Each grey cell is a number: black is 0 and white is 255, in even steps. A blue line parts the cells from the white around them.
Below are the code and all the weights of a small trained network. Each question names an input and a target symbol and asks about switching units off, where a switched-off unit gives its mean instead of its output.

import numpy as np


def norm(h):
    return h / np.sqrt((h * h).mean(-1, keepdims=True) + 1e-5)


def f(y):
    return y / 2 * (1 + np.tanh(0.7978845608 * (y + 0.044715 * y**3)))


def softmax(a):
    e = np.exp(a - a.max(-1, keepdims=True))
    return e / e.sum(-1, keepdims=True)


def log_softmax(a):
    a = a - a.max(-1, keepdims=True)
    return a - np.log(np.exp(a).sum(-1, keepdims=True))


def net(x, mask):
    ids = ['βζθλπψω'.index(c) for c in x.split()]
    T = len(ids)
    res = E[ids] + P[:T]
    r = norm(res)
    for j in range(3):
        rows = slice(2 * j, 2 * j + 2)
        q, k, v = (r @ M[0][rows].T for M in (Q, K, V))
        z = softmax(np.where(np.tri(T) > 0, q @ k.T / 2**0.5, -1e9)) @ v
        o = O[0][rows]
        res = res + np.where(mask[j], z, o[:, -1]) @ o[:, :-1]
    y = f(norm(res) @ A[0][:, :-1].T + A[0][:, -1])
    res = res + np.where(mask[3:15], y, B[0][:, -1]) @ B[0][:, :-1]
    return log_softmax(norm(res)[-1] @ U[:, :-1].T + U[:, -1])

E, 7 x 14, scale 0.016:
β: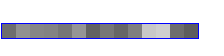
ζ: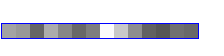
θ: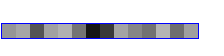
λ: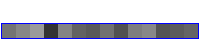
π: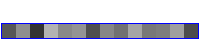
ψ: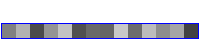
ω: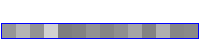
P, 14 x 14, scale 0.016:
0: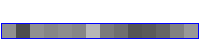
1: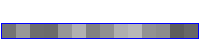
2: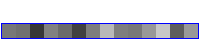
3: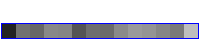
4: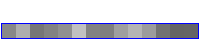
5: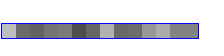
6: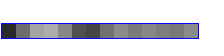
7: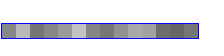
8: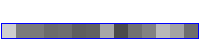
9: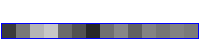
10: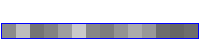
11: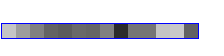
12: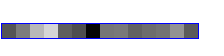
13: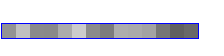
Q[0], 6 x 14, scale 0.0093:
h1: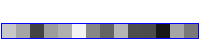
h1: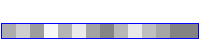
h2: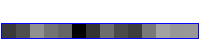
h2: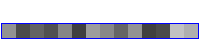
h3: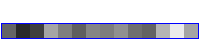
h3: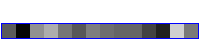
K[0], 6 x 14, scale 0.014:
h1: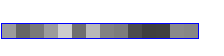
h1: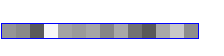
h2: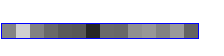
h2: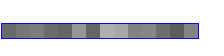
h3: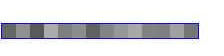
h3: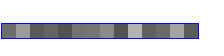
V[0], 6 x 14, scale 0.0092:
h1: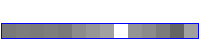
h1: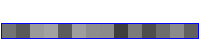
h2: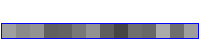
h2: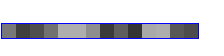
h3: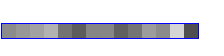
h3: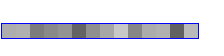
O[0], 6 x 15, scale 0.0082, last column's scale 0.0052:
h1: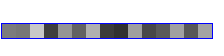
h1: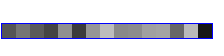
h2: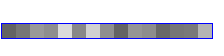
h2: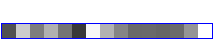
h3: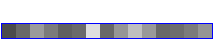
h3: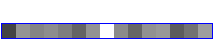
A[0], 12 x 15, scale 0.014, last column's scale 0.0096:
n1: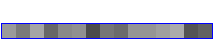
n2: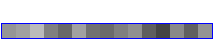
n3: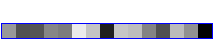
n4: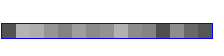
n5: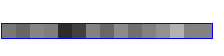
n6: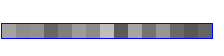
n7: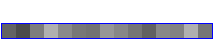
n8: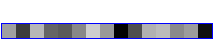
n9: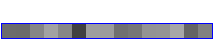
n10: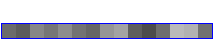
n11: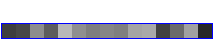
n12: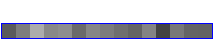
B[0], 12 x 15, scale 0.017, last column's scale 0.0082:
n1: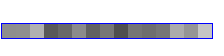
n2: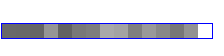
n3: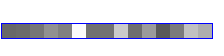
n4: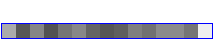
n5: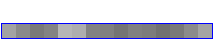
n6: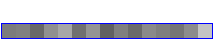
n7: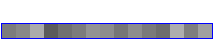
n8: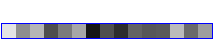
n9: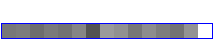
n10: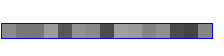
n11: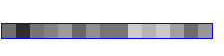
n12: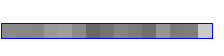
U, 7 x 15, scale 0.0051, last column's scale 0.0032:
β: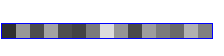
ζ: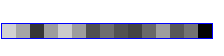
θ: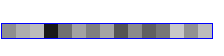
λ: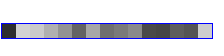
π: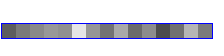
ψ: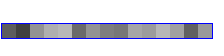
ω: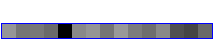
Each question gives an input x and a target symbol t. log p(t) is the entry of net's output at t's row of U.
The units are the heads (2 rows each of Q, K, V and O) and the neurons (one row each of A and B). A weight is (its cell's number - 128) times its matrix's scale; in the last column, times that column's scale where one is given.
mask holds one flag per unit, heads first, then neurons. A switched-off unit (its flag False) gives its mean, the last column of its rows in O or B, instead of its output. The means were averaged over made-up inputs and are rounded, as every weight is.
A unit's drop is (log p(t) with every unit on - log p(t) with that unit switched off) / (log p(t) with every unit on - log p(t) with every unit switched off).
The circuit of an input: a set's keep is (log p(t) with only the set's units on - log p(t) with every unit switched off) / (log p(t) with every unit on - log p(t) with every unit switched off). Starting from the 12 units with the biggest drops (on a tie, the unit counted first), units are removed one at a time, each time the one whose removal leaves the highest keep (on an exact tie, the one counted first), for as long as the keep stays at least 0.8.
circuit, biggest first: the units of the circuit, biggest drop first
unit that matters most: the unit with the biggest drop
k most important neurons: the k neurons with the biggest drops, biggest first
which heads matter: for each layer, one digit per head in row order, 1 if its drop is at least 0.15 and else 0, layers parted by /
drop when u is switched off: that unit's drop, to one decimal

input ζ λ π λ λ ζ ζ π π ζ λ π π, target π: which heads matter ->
011
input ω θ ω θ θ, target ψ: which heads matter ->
111
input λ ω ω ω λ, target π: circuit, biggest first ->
(h3; n3)
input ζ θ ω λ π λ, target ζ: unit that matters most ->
h1
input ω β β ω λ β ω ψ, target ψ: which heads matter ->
110
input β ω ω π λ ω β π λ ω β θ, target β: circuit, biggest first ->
(h3; n4; n8)
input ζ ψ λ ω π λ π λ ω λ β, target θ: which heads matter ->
010
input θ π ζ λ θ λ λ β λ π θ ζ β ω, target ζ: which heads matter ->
001
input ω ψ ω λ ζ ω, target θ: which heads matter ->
110
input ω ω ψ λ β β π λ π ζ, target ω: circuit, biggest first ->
(n4; n10)
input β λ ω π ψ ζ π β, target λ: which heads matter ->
010
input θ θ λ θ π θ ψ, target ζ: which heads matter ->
000
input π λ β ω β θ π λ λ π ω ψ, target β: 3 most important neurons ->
(n9; n4; n8)
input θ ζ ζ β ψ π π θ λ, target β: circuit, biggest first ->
(h1)
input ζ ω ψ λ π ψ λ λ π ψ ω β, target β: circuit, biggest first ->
(h1; h3)
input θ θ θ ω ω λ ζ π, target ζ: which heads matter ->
001
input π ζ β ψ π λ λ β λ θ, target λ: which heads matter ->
000
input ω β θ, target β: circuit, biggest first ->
(h3; n4)
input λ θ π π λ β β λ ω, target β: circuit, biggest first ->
(h1; n4)
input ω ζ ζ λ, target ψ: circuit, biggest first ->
(n11)
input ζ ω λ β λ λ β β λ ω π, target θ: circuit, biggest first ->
(h2; n1)
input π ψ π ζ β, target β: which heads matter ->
100
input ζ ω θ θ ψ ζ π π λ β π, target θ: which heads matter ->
111
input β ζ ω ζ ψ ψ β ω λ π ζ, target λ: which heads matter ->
010
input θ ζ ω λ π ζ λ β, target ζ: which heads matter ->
011
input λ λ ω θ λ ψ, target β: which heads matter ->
001
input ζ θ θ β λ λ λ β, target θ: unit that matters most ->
n1
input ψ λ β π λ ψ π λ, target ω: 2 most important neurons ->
(n4; n2)
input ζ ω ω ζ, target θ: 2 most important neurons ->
(n1; n7)
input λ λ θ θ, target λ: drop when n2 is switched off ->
0.2
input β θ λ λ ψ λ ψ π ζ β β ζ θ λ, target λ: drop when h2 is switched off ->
1.7
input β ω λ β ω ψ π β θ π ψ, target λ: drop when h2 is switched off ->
1.3
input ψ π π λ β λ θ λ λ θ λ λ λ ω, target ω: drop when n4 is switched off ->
0.5
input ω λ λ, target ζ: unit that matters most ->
n8
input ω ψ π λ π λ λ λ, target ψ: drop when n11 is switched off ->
0.3
